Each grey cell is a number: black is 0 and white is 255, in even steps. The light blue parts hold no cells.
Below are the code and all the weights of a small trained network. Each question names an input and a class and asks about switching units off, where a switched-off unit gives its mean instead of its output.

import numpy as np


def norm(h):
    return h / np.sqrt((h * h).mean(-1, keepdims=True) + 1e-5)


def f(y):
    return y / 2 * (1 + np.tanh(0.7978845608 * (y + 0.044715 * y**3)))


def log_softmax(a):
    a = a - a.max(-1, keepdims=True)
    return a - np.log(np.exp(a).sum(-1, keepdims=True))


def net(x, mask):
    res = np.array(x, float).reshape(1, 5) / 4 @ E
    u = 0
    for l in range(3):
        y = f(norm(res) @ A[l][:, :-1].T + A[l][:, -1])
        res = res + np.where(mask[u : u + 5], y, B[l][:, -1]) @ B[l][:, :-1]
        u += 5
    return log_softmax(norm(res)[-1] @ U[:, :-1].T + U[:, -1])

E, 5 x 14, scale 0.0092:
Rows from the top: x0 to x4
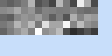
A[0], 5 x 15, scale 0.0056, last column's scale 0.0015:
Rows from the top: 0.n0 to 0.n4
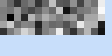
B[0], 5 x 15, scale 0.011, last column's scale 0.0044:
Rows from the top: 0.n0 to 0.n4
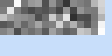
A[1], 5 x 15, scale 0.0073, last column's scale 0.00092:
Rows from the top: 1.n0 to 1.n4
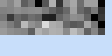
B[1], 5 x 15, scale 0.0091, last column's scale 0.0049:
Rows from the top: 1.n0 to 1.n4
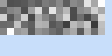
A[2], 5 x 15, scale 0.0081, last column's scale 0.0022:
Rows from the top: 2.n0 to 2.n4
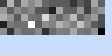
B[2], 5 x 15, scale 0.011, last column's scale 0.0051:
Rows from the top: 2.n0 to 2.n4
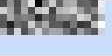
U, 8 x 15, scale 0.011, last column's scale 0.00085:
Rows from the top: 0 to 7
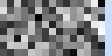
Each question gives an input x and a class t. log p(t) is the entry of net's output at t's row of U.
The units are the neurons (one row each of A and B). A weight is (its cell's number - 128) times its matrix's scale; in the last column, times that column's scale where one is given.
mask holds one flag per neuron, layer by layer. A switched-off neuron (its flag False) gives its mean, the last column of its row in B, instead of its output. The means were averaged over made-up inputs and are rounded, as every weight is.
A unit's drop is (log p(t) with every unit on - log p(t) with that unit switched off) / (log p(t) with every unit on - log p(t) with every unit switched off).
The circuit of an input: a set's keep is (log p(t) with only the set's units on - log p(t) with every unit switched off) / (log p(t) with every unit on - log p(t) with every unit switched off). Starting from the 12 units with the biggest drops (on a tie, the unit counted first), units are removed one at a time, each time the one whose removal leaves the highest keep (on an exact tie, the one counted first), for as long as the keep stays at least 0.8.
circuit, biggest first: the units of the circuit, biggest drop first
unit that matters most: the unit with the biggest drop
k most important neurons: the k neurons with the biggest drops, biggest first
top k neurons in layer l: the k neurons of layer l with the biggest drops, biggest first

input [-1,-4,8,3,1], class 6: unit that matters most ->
1.n3
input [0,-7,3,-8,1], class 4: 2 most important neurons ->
[2.n0, 0.n0]
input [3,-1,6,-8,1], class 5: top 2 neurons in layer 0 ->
[0.n1, 0.n3]
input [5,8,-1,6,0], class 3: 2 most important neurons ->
[2.n3, 2.n4]
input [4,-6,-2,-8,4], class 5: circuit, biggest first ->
[2.n0, 1.n2]
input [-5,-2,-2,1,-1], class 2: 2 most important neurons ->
[2.n2, 0.n1]
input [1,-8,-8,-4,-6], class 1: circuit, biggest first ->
[0.n3, 1.n2]
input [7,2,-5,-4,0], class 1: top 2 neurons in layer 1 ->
[1.n2, 1.n4]
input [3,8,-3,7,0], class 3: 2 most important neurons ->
[2.n3, 2.n4]
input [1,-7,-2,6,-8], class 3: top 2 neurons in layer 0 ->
[0.n3, 0.n1]
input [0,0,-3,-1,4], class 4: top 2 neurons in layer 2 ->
[2.n0, 2.n2]
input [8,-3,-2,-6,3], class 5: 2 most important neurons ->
[0.n1, 2.n0]
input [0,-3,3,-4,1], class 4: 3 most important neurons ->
[2.n0, 0.n0, 1.n1]
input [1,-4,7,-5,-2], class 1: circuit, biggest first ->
[1.n2]
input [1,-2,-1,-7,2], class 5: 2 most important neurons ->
[1.n2, 2.n1]
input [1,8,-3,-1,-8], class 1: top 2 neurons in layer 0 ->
[0.n3, 0.n4]
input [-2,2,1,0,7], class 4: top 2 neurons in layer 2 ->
[2.n0, 2.n1]
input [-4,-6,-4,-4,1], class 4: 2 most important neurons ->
[2.n0, 1.n3]
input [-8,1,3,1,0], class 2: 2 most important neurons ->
[2.n2, 0.n3]
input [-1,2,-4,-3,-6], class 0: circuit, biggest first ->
[0.n0]
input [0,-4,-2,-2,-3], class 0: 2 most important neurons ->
[0.n0, 1.n2]
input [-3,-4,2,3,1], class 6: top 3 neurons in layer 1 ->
[1.n3, 1.n0, 1.n4]
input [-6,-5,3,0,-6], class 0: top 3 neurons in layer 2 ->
[2.n0, 2.n4, 2.n1]
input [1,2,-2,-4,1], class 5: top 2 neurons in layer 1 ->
[1.n2, 1.n4]
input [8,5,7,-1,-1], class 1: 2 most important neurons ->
[1.n2, 2.n1]
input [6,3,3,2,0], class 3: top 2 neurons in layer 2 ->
[2.n3, 2.n4]
